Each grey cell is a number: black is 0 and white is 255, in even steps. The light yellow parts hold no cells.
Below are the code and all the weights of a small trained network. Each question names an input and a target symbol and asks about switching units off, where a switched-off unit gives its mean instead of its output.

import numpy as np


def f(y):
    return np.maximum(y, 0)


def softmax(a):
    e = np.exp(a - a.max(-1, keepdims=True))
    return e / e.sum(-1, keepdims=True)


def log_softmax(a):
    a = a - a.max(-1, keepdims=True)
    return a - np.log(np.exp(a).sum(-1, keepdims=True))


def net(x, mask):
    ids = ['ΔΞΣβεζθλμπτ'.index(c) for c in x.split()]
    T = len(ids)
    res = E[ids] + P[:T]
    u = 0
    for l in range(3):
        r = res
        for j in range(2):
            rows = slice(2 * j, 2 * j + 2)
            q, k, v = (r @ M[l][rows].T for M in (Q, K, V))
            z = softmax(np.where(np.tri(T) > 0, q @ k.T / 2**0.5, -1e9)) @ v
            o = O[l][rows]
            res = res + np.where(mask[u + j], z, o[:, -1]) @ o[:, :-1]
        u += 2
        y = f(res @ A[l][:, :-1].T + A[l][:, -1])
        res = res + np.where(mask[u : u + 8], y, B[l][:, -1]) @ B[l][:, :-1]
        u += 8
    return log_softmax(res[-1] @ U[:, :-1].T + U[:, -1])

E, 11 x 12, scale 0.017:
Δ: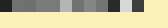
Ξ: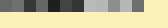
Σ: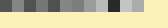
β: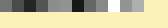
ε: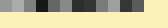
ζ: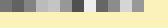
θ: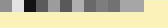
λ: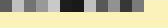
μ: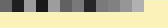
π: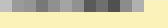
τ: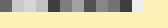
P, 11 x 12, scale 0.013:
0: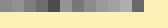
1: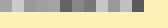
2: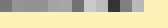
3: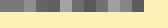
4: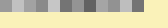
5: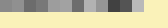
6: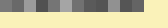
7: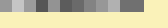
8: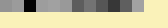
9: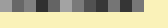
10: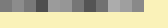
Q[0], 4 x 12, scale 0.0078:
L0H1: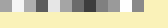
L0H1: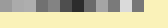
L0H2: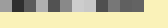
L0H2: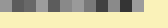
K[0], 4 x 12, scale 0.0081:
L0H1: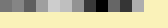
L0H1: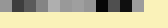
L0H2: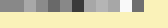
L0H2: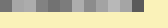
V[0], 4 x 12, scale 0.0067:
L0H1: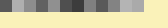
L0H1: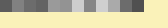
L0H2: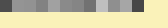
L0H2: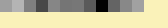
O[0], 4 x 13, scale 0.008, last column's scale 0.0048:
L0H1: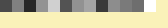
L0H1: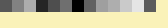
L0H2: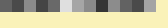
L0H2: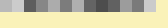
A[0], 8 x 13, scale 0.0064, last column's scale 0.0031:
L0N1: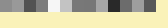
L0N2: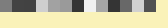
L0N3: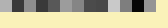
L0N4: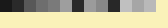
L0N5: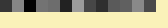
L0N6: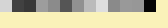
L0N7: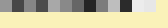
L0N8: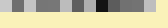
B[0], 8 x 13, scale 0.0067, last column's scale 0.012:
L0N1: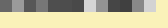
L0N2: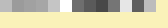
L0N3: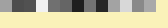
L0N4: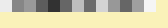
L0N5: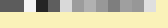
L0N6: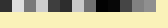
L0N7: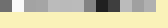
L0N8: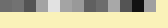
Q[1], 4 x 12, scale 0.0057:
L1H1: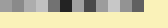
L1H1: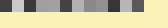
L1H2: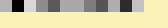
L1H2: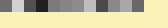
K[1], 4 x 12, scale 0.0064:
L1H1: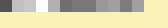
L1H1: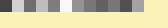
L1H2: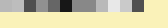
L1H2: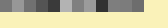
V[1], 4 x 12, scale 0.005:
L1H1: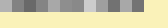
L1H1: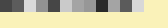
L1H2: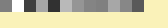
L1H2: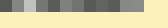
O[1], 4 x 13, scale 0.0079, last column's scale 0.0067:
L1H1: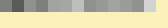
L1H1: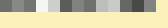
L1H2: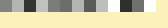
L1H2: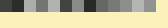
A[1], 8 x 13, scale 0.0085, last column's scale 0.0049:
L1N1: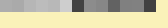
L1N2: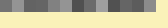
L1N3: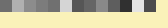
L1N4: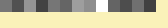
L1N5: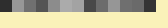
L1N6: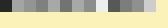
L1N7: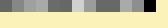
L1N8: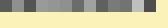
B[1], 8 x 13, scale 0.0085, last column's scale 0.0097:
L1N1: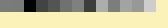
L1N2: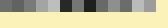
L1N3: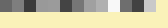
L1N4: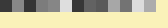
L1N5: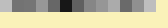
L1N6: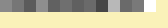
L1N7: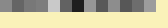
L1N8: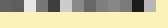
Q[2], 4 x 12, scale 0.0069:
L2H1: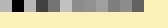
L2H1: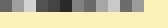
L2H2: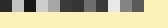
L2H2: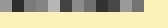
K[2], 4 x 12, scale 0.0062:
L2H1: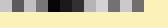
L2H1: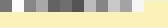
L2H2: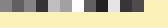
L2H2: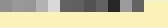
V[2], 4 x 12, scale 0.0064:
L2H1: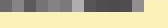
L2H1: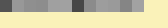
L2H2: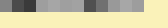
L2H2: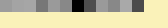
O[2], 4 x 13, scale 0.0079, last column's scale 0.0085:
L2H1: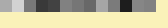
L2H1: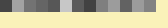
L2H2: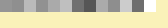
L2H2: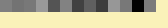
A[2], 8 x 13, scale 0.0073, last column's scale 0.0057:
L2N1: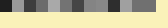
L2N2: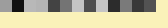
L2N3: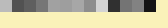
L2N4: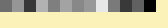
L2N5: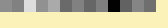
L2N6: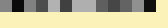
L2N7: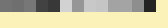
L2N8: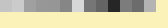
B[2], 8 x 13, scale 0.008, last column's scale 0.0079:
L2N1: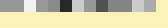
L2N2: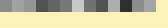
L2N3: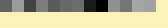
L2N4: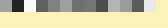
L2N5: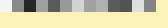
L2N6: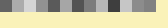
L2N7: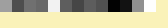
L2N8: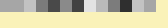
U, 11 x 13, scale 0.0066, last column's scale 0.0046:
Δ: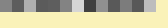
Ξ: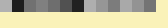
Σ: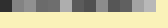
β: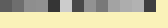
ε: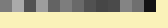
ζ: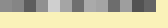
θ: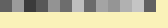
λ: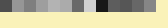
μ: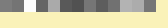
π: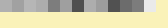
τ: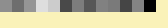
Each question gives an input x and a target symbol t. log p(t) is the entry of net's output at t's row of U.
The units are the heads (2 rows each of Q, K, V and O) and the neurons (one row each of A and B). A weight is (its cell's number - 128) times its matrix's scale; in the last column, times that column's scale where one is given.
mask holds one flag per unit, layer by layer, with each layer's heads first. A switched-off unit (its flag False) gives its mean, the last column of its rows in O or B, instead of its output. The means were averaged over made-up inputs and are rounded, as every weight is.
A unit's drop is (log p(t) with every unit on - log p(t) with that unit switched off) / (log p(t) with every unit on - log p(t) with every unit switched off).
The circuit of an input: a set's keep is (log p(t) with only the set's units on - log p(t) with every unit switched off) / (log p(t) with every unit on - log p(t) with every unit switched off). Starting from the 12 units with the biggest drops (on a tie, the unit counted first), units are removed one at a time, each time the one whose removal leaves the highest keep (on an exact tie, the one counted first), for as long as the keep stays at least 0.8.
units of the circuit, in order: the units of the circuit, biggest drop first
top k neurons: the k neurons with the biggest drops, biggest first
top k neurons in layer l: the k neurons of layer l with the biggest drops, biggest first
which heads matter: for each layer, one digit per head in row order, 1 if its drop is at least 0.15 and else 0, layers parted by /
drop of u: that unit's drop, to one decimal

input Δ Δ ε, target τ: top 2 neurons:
[L1N2 L1N3]
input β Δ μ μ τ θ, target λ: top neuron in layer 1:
[L1N8]
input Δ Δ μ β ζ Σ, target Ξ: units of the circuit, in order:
[L1N3 L2N4 L0N1]
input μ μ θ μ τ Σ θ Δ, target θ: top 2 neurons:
[L0N3 L0N2]
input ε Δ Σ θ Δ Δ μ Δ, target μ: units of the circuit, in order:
[L1H2 L0N4 L2N1]
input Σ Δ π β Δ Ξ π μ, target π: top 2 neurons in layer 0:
[L0N7 L0N5]
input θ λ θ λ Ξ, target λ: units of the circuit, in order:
[L0H1 L0N4 L0N6 L1N1]
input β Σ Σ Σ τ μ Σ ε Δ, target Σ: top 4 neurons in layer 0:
[L0N4 L0N5 L0N7 L0N3]
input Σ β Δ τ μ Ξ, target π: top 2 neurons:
[L0N2 L0N6]
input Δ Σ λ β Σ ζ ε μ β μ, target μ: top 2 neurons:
[L0N7 L0N3]
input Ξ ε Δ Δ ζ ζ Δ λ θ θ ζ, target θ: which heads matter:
00 / 00 / 01
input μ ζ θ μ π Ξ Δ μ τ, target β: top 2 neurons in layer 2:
[L2N7 L2N4]
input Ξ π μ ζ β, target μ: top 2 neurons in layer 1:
[L1N6 L1N3]
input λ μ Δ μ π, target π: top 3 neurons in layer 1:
[L1N3 L1N4 L1N5]
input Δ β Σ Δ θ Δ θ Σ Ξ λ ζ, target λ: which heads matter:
11 / 00 / 01
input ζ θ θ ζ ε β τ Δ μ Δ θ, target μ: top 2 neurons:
[L0N5 L0N4]
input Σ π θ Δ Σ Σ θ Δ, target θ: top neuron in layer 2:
[L2N4]
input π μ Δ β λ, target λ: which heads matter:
10 / 00 / 01
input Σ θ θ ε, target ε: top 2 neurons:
[L0N3 L0N7]
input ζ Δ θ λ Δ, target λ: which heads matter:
10 / 00 / 01
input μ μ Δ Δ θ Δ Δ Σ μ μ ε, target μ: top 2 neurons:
[L0N4 L2N1]
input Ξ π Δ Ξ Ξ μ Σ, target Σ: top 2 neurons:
[L1N4 L2N7]
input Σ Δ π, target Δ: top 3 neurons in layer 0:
[L0N1 L0N4 L0N8]
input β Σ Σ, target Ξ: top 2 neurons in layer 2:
[L2N7 L2N4]
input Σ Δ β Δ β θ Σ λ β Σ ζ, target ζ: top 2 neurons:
[L0N7 L0N2]
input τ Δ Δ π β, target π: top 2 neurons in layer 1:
[L1N3 L1N6]
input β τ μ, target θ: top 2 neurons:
[L0N7 L0N4]
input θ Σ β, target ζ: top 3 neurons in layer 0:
[L0N2 L0N4 L0N7]
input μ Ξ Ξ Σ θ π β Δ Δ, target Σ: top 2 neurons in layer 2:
[L2N7 L2N3]
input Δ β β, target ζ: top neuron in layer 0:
[L0N2]
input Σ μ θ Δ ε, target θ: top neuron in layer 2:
[L2N7]
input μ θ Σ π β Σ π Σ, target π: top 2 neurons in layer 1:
[L1N1 L1N3]
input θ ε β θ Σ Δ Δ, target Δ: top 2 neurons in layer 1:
[L1N4 L1N3]
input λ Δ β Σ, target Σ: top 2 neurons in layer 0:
[L0N4 L0N7]
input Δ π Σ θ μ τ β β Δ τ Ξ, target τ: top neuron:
[L0N6]
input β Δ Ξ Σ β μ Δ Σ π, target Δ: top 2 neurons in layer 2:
[L2N4 L2N7]
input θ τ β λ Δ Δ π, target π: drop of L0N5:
0.3
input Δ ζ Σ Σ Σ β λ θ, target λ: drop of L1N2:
0.1
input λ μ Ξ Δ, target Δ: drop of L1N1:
0.0
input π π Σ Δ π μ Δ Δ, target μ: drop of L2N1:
0.4
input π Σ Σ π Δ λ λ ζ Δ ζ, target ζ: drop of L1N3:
-0.1
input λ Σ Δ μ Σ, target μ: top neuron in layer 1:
[L1N7]
